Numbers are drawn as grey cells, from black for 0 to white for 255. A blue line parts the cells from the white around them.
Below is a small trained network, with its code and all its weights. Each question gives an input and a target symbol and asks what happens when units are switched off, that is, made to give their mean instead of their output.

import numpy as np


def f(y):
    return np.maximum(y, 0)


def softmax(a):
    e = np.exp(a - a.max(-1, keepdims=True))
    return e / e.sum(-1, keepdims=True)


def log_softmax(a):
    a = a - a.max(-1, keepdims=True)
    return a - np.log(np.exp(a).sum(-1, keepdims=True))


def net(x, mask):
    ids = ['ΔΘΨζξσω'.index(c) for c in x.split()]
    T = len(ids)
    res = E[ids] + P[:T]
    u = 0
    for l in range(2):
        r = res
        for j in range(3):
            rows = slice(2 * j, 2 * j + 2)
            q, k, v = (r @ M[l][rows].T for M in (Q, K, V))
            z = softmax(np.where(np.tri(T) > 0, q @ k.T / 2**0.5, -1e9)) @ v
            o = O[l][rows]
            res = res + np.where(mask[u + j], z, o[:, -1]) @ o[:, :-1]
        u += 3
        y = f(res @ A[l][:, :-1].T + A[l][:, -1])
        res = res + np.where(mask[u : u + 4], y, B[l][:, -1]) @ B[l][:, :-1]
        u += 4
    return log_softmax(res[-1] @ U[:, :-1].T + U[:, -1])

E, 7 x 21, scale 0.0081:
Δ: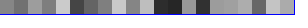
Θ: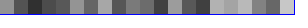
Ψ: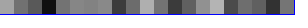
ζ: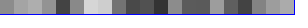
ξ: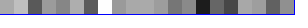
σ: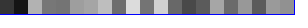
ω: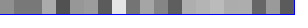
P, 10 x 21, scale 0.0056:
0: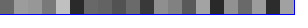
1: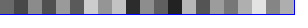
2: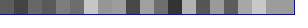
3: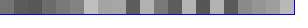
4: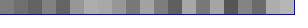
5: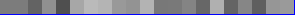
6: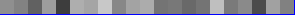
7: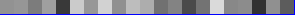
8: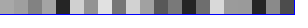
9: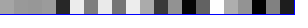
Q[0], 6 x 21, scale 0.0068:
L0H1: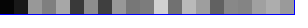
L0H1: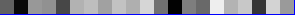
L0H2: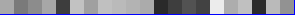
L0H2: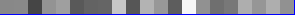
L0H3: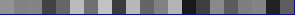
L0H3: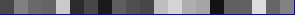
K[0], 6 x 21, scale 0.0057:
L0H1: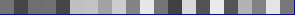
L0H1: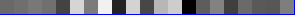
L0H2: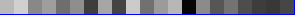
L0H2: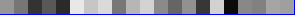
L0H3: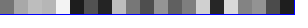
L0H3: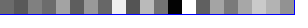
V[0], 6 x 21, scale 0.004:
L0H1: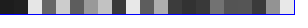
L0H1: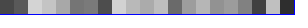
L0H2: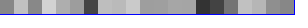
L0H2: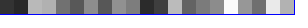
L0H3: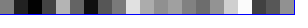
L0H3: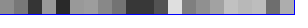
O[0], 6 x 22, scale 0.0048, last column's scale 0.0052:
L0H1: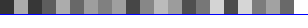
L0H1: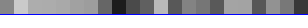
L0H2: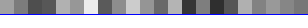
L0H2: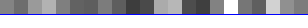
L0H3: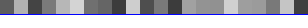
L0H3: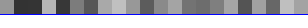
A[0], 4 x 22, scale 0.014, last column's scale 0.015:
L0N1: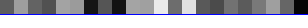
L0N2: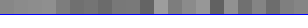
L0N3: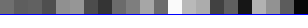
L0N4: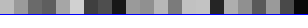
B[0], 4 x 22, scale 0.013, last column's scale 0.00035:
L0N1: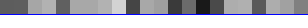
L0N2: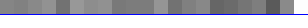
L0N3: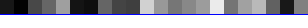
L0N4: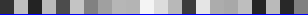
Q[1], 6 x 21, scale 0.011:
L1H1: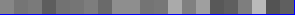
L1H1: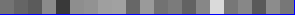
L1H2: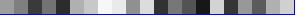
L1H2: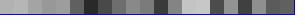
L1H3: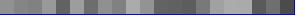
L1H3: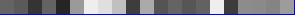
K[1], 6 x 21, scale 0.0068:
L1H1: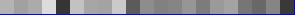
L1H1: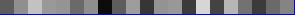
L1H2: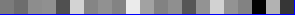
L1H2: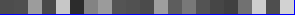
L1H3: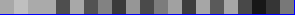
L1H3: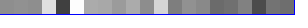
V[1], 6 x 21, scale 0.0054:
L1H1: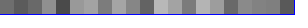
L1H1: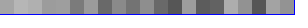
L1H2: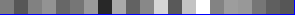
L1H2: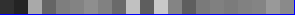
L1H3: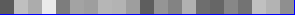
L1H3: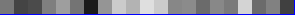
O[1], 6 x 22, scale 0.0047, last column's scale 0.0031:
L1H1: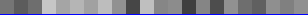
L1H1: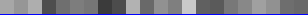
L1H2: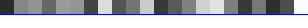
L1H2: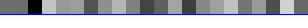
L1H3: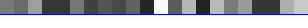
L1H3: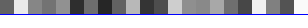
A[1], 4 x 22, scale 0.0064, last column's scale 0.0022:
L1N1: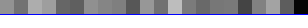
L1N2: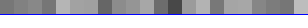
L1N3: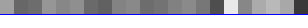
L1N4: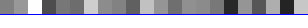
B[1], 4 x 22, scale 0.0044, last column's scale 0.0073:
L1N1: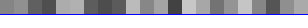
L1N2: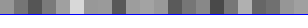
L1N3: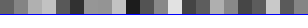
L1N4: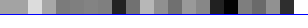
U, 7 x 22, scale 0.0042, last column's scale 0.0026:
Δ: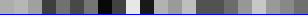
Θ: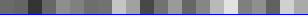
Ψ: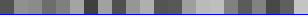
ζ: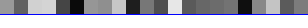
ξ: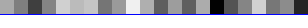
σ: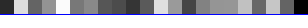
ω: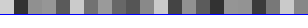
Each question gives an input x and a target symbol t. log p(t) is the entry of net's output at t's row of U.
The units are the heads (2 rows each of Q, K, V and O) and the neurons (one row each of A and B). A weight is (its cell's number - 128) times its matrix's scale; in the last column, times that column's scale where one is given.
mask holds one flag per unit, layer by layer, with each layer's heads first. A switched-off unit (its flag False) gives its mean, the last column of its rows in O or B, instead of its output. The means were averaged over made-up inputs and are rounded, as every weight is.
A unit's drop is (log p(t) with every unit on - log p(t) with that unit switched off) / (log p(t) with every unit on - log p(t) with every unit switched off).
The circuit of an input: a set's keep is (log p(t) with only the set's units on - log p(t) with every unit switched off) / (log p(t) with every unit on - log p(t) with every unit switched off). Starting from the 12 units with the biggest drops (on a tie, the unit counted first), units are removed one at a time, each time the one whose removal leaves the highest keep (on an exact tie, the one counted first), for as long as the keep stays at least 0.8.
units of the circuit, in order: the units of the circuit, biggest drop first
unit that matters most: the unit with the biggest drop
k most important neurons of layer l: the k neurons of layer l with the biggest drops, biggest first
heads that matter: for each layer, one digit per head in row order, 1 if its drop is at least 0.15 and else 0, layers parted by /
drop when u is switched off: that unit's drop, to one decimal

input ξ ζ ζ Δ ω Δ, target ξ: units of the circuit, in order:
(L0H2)
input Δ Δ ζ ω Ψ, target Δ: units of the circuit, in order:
(L1H1; L0H3)
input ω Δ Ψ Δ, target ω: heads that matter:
100 / 001
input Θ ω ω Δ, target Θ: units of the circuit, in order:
(L0H3; L1N4)
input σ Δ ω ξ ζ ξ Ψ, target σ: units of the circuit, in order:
(L0H1; L0H3)
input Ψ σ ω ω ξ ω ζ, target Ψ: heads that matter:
010 / 010
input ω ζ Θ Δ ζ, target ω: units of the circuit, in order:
(L1H3; L1H2)
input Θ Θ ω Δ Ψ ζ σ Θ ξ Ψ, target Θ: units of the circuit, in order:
(L0H3; L1N4; L1H2)
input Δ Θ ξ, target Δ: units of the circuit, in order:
(L1H2; L1H3)
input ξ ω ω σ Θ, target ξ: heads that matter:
010 / 001
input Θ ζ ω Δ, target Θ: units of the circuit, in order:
(L1N4; L0H3)
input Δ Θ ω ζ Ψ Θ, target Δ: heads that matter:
001 / 110
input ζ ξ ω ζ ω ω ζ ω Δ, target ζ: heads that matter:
001 / 000
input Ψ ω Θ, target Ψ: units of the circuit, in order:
(L1H2; L0H2)
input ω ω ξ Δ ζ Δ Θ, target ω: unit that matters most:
L1H3
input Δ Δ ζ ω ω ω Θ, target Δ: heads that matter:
001 / 101
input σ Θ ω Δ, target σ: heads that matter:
100 / 000
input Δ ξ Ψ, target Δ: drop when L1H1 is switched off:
0.5
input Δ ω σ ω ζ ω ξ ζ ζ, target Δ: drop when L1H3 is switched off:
0.1
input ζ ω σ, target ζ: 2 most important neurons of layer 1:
(L1N4; L1N2)
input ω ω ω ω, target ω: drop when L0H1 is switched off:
1.4
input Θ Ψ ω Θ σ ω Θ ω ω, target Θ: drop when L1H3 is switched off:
0.0
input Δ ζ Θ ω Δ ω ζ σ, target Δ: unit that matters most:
L1H1
